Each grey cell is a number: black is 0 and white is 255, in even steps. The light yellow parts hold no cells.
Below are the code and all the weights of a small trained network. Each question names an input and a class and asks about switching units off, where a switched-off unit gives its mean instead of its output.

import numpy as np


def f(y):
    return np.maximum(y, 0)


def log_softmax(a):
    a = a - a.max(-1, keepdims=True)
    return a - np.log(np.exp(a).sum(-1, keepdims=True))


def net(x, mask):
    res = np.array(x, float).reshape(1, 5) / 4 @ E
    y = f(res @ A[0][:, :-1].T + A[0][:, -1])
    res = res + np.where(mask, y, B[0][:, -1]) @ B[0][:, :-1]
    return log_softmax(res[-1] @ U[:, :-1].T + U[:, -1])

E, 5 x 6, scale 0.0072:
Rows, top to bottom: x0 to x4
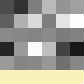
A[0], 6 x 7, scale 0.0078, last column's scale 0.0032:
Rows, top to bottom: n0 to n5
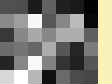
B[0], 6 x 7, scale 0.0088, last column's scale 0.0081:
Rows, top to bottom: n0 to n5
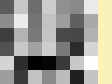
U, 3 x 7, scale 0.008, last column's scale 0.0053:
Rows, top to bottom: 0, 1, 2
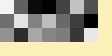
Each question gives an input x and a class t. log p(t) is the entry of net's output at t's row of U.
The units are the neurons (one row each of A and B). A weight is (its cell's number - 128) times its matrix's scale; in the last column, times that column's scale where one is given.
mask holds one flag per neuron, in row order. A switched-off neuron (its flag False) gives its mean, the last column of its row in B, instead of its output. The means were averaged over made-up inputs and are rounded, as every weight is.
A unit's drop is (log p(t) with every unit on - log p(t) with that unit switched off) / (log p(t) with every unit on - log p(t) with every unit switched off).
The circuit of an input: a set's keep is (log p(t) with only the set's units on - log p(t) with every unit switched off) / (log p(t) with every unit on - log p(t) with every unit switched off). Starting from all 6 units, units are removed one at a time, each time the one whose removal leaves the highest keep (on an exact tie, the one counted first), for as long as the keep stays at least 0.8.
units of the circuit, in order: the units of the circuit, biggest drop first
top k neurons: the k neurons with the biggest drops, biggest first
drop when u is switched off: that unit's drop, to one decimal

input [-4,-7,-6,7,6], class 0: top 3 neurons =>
(n4, n2, n1)
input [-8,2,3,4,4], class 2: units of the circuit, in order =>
(n5)
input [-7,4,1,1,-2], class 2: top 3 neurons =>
(n5, n0, n3)
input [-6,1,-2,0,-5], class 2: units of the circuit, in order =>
(n5, n0)
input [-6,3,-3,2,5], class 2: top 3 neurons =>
(n5, n0, n3)
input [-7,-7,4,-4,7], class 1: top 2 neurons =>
(n4, n0)
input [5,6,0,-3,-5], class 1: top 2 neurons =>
(n4, n2)
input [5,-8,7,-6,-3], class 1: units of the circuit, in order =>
(n4, n0)
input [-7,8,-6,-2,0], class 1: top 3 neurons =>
(n1, n4, n2)
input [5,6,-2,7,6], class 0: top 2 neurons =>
(n4, n3)
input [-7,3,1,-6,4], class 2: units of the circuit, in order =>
(n4, n5)
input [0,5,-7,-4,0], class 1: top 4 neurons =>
(n4, n2, n1, n5)
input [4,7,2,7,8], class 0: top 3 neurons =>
(n4, n3, n0)
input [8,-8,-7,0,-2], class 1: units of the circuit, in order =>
(n0)
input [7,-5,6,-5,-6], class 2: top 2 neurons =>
(n4, n1)
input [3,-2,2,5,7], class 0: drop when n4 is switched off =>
1.0
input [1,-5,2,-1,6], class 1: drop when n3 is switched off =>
0.1
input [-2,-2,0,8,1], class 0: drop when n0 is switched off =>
0.0
